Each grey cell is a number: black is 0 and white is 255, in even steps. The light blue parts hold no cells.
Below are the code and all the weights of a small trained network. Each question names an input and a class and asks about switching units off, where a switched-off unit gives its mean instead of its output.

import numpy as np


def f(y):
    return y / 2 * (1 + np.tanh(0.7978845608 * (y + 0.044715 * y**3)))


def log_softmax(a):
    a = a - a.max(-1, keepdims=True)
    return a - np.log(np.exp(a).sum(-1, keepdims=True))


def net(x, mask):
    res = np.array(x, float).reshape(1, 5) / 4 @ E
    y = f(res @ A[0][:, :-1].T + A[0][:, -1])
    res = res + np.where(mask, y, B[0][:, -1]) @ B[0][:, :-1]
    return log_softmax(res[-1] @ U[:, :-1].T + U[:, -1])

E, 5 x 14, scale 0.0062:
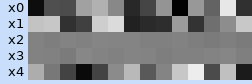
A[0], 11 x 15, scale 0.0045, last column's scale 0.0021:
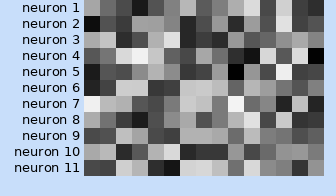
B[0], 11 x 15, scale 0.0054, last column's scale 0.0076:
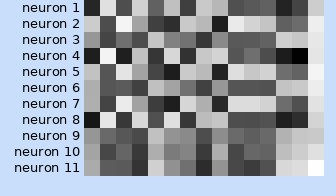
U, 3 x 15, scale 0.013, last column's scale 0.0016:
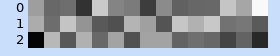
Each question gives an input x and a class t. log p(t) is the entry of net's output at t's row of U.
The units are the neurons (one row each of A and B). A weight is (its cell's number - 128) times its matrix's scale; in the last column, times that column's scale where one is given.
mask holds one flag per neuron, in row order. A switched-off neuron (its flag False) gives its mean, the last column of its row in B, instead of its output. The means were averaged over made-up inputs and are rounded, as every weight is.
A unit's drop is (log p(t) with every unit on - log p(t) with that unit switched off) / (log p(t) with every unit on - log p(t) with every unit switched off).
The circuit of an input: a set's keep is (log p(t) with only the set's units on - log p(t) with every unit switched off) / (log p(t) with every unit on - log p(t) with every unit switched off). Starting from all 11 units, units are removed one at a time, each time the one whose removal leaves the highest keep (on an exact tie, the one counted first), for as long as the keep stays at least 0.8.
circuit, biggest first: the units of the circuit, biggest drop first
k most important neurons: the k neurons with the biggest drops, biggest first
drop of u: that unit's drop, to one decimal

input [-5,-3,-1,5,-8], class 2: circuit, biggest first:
[neuron 4]
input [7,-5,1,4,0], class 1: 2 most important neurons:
[neuron 2; neuron 5]
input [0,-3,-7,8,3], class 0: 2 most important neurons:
[neuron 4; neuron 11]
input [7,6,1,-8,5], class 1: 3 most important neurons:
[neuron 5; neuron 2; neuron 11]
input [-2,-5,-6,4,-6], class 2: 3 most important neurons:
[neuron 4; neuron 3; neuron 10]
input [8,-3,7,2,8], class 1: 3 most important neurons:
[neuron 2; neuron 5; neuron 4]
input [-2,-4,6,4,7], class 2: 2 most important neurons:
[neuron 8; neuron 1]
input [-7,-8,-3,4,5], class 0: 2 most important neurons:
[neuron 11; neuron 6]
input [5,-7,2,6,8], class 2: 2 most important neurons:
[neuron 8; neuron 1]
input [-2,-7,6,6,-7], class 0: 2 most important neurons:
[neuron 11; neuron 6]
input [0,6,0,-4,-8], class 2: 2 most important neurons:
[neuron 4; neuron 11]
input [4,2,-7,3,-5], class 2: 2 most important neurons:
[neuron 4; neuron 7]
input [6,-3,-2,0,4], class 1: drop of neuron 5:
0.2
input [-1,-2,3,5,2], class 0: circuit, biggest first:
[neuron 5]
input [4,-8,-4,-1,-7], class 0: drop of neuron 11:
0.6
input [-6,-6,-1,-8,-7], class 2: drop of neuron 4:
1.9
